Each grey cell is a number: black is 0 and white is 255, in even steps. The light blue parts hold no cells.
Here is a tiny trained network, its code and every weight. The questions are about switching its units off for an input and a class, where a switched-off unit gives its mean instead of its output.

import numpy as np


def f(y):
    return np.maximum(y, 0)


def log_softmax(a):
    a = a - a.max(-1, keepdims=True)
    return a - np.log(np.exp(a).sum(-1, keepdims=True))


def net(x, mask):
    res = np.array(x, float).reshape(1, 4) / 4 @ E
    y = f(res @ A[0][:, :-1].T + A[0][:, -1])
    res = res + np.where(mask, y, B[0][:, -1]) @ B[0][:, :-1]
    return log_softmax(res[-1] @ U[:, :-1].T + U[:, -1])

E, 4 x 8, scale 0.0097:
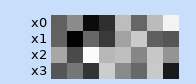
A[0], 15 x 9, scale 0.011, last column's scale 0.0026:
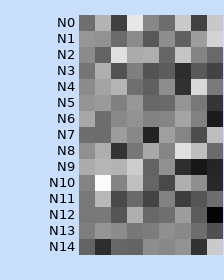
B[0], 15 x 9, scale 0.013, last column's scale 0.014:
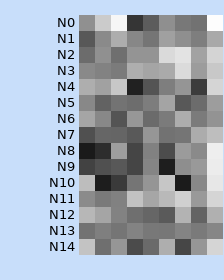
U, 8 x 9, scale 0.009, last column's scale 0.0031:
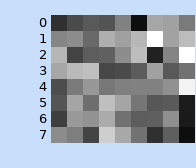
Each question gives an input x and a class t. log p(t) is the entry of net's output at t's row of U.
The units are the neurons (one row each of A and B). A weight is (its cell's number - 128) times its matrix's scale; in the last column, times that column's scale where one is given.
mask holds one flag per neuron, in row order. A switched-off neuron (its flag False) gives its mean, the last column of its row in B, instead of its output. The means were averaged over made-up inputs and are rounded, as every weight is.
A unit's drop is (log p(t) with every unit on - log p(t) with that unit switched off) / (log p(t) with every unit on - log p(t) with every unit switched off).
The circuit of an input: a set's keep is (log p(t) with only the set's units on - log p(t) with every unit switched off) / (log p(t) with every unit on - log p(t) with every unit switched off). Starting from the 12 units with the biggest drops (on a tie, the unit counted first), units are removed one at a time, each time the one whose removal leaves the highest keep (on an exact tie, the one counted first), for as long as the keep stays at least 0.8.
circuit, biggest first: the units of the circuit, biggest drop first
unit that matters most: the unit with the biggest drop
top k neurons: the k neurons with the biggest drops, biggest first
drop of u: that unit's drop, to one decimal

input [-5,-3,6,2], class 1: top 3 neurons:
(N2; N8; N6)
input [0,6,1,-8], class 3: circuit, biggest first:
(N4)
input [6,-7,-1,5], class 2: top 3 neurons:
(N10; N9; N0)
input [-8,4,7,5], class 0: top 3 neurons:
(N9; N7; N11)
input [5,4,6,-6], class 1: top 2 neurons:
(N0; N9)
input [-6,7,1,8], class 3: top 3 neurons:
(N10; N14; N0)
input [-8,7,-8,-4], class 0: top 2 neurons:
(N9; N7)
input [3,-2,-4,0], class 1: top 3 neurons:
(N9; N11; N3)
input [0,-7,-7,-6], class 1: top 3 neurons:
(N3; N11; N14)
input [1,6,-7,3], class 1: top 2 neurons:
(N11; N10)
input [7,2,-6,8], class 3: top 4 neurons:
(N0; N9; N14; N12)
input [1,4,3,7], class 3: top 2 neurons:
(N10; N0)
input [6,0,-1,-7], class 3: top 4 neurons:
(N4; N9; N7; N10)
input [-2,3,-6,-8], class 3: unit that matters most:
N4
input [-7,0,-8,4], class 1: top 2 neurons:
(N11; N3)
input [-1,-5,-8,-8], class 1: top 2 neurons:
(N11; N3)
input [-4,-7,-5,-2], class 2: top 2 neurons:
(N10; N2)
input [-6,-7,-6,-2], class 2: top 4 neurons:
(N10; N8; N2; N5)
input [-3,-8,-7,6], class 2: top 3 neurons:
(N10; N2; N5)
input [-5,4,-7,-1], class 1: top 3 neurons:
(N11; N3; N8)
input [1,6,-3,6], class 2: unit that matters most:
N14
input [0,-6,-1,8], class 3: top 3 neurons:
(N0; N12; N14)
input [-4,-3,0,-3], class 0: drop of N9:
0.8
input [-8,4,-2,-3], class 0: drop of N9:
0.4
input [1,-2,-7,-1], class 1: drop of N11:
0.0
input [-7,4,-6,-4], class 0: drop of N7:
0.1
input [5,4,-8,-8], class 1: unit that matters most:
N11
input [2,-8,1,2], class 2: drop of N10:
1.5
